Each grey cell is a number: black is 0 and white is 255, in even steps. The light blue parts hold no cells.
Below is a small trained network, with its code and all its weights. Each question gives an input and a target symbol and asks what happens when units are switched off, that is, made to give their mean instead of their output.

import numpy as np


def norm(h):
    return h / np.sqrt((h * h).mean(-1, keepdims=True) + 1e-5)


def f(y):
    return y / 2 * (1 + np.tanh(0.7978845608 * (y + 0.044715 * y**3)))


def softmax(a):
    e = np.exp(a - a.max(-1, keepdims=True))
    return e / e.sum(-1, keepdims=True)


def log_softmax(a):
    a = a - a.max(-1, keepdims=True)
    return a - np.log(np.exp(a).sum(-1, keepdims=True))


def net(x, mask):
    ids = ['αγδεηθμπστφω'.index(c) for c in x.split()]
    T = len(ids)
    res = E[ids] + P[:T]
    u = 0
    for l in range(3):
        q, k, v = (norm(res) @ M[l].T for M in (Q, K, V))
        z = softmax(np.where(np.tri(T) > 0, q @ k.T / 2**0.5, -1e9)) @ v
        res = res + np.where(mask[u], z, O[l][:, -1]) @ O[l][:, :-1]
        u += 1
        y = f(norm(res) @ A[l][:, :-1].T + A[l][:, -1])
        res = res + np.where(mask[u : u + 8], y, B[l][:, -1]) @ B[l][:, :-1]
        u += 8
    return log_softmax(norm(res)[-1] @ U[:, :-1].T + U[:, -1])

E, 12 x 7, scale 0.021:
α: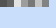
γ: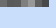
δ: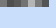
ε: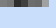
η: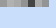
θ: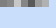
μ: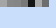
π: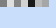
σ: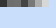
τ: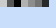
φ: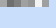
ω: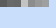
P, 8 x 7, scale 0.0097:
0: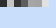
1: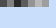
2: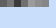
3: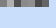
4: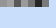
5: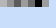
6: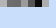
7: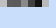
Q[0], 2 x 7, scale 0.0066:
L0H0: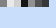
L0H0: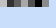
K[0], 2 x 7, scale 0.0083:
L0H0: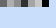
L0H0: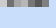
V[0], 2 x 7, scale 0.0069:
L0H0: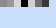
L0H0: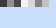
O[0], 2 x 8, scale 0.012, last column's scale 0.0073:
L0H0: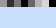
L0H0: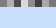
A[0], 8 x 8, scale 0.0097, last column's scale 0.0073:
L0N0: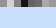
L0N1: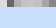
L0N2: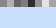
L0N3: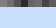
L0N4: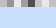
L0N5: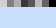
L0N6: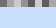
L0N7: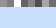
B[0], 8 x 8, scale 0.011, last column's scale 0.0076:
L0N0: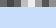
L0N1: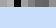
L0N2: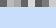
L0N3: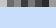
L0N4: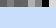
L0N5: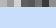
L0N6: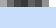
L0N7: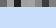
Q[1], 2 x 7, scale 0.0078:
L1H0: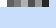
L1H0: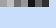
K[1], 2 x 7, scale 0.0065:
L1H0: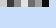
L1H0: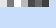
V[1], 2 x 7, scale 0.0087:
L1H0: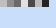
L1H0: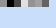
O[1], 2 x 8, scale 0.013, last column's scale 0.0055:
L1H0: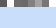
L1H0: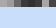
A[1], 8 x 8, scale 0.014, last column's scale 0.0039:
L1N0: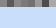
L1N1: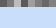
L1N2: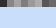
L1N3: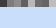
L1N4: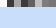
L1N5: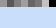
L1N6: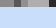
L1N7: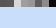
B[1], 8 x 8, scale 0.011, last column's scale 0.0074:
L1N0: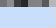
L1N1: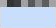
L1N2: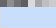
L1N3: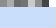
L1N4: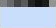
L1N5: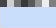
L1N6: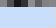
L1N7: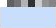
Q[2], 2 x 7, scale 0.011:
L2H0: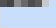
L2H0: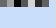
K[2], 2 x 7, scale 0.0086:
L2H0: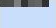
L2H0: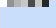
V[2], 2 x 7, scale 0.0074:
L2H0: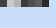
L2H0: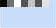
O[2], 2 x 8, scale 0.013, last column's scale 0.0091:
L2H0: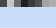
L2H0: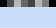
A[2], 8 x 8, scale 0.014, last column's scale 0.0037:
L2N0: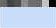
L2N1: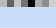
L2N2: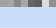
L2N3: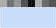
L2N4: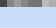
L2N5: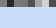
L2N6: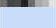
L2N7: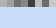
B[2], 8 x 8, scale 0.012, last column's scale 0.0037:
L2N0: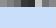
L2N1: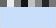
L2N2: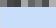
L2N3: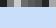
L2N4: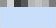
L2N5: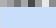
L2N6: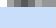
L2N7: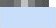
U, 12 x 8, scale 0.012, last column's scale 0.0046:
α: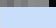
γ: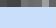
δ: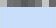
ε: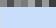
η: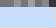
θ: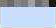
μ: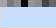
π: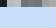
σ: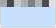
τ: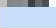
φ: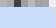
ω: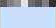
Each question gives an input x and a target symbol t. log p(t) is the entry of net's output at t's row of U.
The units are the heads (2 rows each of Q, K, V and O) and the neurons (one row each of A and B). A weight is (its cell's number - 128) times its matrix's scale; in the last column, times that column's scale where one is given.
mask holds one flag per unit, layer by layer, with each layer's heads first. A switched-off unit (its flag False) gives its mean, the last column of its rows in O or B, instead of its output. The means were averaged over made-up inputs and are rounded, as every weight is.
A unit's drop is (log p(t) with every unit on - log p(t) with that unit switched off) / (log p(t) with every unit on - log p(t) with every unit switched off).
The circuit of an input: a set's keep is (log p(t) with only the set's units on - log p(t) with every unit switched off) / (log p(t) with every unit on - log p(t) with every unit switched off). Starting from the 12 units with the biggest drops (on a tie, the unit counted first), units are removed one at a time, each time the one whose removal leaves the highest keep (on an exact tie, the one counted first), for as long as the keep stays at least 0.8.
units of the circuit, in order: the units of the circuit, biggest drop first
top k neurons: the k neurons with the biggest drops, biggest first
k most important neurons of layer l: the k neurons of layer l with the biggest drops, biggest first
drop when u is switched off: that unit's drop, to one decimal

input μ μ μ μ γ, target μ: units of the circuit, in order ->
[L0H0]
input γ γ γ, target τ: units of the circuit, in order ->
[L1H0; L0N2; L1N2]
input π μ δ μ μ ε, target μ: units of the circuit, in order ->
[L0H0; L0N3]
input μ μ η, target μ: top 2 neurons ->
[L0N6; L0N4]
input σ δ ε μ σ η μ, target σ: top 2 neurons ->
[L1N7; L0N4]
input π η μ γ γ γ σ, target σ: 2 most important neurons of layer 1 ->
[L1N7; L1N3]
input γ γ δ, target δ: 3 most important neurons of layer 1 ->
[L1N3; L1N5; L1N1]
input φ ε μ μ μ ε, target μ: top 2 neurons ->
[L0N3; L1N0]
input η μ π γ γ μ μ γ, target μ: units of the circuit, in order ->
[L0H0; L0N3]
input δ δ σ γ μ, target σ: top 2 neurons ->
[L1N7; L0N2]
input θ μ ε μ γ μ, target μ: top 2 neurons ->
[L0N4; L1N0]
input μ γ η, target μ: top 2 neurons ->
[L0N4; L0N6]
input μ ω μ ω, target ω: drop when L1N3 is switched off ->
0.1
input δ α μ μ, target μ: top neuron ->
[L1N0]
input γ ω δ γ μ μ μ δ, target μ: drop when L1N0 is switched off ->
0.2
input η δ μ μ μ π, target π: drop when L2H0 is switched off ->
0.5
